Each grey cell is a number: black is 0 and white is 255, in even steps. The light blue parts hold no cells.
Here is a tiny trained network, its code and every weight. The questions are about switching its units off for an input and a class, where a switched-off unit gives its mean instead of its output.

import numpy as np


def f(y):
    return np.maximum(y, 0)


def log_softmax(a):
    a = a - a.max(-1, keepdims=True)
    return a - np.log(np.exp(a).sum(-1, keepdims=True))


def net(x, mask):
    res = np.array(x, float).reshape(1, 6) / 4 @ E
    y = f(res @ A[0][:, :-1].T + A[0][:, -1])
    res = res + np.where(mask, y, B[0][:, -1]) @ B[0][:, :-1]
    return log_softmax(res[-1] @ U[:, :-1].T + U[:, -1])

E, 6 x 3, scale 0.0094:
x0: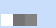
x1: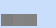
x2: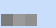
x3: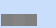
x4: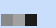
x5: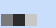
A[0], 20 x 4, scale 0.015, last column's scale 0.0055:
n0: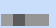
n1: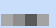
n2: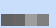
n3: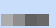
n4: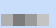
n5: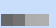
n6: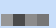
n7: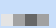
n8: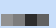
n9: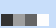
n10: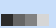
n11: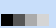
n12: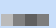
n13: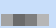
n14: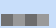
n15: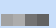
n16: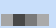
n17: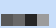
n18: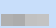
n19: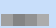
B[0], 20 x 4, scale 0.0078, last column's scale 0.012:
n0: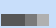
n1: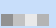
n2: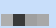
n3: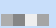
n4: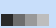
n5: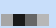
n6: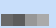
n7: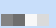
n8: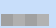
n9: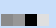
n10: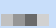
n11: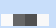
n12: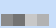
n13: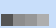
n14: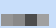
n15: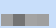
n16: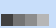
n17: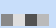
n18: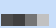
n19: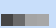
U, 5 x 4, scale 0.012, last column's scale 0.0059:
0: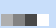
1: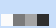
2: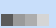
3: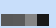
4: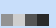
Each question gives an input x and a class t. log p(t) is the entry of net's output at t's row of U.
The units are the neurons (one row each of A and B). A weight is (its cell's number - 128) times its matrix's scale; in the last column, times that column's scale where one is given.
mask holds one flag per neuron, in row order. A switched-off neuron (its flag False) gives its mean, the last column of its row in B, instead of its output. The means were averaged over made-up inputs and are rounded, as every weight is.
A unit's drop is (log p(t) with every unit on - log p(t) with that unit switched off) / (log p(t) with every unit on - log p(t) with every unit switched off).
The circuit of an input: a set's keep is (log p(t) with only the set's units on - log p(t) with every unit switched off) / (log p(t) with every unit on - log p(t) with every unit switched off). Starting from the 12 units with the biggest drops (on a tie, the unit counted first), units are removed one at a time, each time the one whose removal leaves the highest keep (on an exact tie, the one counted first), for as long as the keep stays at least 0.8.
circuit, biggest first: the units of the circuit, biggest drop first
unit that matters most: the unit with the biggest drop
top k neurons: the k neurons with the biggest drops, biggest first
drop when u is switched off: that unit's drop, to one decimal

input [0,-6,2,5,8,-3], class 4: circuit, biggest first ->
n17; n11
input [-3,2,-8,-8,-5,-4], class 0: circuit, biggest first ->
n7; n1; n9
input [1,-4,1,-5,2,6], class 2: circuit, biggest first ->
n11; n16
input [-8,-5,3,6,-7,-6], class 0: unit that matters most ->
n9
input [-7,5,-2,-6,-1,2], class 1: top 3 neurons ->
n11; n10; n2
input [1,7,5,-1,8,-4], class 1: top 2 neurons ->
n7; n3
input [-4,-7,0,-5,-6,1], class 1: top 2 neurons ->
n11; n2
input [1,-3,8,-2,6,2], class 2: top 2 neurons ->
n11; n10
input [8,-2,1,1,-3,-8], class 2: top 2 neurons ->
n11; n4
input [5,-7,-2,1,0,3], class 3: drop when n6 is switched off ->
0.0
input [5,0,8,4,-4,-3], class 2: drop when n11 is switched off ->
0.1
